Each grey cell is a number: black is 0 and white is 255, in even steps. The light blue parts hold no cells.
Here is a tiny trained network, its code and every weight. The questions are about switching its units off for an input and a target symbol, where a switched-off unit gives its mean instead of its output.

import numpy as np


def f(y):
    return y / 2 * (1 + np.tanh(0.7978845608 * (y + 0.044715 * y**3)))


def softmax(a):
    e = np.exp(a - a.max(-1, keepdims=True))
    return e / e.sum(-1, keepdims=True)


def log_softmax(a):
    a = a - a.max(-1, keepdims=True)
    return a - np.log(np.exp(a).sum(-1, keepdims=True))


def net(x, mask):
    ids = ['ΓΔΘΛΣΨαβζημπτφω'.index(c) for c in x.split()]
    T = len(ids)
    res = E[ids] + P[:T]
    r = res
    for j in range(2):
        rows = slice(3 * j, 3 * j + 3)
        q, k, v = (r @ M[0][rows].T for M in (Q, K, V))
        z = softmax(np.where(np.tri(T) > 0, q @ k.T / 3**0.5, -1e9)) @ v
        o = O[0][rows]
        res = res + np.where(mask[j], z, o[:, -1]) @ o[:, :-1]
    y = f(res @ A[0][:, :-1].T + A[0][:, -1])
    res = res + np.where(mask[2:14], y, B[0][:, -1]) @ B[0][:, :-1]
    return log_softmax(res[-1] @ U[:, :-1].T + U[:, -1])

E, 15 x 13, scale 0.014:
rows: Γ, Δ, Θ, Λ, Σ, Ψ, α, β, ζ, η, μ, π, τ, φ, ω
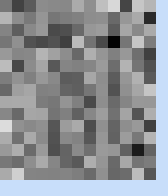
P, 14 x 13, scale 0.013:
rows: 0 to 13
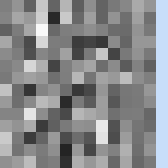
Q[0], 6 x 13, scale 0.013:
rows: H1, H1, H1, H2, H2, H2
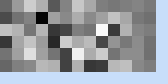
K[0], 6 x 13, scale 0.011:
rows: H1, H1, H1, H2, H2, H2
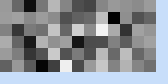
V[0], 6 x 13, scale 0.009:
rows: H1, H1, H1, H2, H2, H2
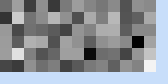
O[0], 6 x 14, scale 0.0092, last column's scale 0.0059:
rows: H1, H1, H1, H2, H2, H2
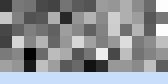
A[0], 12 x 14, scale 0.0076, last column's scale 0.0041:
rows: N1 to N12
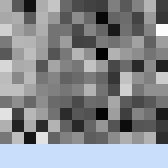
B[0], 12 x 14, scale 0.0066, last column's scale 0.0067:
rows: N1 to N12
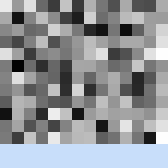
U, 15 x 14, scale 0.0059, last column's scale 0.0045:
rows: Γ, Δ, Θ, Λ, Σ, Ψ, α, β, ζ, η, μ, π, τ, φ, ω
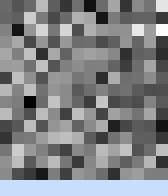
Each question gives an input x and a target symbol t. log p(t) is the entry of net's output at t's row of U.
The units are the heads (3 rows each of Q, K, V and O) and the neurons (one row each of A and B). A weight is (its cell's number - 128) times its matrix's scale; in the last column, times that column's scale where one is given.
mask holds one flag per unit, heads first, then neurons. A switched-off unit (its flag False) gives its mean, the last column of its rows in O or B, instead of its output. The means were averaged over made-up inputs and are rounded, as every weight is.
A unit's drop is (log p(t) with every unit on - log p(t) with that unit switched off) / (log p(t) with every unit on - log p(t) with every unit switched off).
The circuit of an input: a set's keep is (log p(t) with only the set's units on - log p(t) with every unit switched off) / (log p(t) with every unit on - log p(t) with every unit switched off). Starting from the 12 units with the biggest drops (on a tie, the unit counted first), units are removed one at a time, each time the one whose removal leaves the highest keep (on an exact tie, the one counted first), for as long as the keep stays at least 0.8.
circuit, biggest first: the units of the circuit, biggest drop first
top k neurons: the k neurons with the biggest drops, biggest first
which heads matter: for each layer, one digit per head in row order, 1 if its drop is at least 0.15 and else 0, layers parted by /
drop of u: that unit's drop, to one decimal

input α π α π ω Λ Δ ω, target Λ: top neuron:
N11
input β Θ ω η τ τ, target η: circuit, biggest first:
H2; H1; N2
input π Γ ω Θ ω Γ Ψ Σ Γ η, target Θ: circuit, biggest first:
H1; N8
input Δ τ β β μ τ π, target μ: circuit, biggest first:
H2; H1
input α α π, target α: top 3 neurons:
N10; N11; N3
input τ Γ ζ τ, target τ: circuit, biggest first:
N9; H1
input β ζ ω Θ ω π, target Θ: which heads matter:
01
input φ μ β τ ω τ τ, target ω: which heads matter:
11
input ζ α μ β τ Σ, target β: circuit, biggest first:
H2; N1; H1; N12
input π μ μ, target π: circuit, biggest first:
H2; H1; N12; N3
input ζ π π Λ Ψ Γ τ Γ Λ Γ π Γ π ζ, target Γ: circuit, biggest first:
H2; H1
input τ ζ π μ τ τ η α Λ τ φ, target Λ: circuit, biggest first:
H2; N11; N1; H1
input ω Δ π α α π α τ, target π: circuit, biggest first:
H2; N12; H1
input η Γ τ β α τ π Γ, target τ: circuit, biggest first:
H2
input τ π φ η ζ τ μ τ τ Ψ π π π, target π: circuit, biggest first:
H2; H1; N12
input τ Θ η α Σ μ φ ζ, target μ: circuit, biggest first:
H2; H1
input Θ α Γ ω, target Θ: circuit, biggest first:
N4; N8
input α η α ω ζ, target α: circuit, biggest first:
H2; N10; N11
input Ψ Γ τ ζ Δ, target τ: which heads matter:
01
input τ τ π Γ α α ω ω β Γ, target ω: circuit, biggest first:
H2; N11
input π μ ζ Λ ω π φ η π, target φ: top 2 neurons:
N10; N5
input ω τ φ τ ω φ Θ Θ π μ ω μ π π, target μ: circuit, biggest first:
H1; H2
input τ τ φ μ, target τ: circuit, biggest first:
H2; H1
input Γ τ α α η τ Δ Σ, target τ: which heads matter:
01
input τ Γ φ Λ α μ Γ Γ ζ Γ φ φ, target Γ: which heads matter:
01
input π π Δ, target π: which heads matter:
11
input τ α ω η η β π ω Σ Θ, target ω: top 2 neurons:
N6; N11
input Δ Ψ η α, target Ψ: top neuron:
N5
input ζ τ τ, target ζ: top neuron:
N3
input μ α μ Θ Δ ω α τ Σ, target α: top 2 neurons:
N10; N11
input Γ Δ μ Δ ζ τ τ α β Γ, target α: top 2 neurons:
N10; N11
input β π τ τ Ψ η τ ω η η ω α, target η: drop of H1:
0.2
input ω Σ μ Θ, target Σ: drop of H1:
0.5
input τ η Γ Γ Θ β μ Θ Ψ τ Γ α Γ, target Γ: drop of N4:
0.2
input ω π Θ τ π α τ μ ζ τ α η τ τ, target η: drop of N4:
0.0
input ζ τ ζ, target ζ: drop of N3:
0.1
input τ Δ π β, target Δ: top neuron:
N11
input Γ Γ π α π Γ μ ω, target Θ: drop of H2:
-0.1
